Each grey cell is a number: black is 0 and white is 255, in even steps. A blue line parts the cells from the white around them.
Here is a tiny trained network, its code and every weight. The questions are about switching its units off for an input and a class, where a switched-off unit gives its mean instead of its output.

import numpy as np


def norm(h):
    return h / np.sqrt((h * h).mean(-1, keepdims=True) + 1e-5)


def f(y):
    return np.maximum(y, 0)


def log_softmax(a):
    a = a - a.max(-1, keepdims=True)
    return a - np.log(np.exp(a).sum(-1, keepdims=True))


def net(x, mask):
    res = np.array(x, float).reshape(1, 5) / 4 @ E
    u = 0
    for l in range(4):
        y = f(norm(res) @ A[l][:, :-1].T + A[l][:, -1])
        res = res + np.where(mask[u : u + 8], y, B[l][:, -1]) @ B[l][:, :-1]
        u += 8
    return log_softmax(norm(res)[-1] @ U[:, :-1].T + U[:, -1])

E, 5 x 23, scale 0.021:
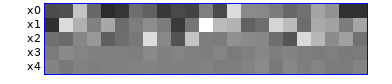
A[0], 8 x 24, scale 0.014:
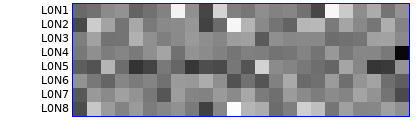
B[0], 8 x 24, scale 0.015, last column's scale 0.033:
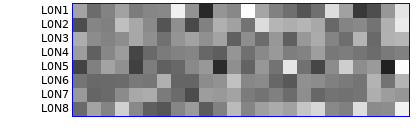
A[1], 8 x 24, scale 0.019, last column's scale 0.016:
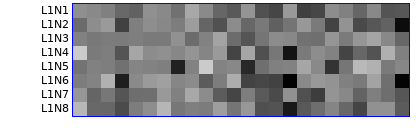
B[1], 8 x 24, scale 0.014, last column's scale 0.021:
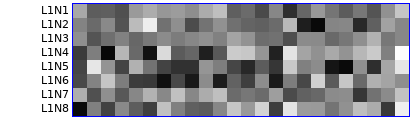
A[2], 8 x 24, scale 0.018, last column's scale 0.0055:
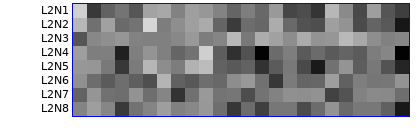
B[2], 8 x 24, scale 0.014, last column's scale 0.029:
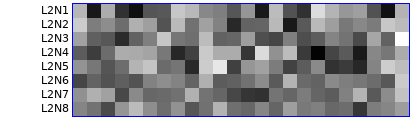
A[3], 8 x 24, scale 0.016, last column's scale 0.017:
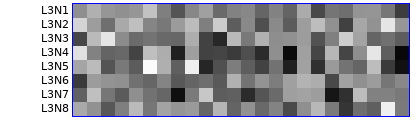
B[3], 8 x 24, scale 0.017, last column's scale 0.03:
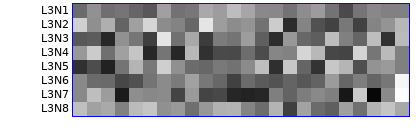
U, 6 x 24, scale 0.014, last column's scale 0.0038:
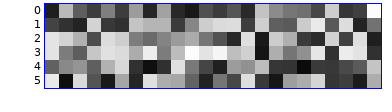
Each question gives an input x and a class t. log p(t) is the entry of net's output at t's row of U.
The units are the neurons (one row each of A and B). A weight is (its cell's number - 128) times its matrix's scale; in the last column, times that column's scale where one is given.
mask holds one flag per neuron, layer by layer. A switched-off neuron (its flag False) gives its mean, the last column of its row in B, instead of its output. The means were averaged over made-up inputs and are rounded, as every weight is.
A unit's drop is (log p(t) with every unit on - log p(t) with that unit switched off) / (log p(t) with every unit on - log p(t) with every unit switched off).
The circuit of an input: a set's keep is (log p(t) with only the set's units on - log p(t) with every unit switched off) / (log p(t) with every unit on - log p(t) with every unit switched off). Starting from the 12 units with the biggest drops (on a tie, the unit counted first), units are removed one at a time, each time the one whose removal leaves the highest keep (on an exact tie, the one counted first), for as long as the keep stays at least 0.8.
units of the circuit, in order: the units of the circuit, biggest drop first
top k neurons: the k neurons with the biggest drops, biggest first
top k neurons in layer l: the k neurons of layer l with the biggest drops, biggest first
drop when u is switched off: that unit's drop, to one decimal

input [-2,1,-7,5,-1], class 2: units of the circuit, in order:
L0N5
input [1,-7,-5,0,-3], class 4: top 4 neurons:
L0N1; L0N8; L2N4; L0N2
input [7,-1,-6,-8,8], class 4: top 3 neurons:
L0N8; L0N1; L0N2
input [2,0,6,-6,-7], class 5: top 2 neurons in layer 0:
L0N8; L0N2
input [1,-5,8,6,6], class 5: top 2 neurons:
L1N4; L2N1
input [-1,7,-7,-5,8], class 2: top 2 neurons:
L0N5; L0N1
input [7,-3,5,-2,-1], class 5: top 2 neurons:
L0N8; L0N2
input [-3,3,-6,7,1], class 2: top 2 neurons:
L0N1; L0N5
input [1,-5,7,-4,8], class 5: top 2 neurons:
L1N4; L0N8
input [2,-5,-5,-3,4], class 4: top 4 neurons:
L0N1; L0N8; L0N2; L2N4
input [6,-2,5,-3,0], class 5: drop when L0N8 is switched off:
0.6
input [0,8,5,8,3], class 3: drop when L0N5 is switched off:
0.3
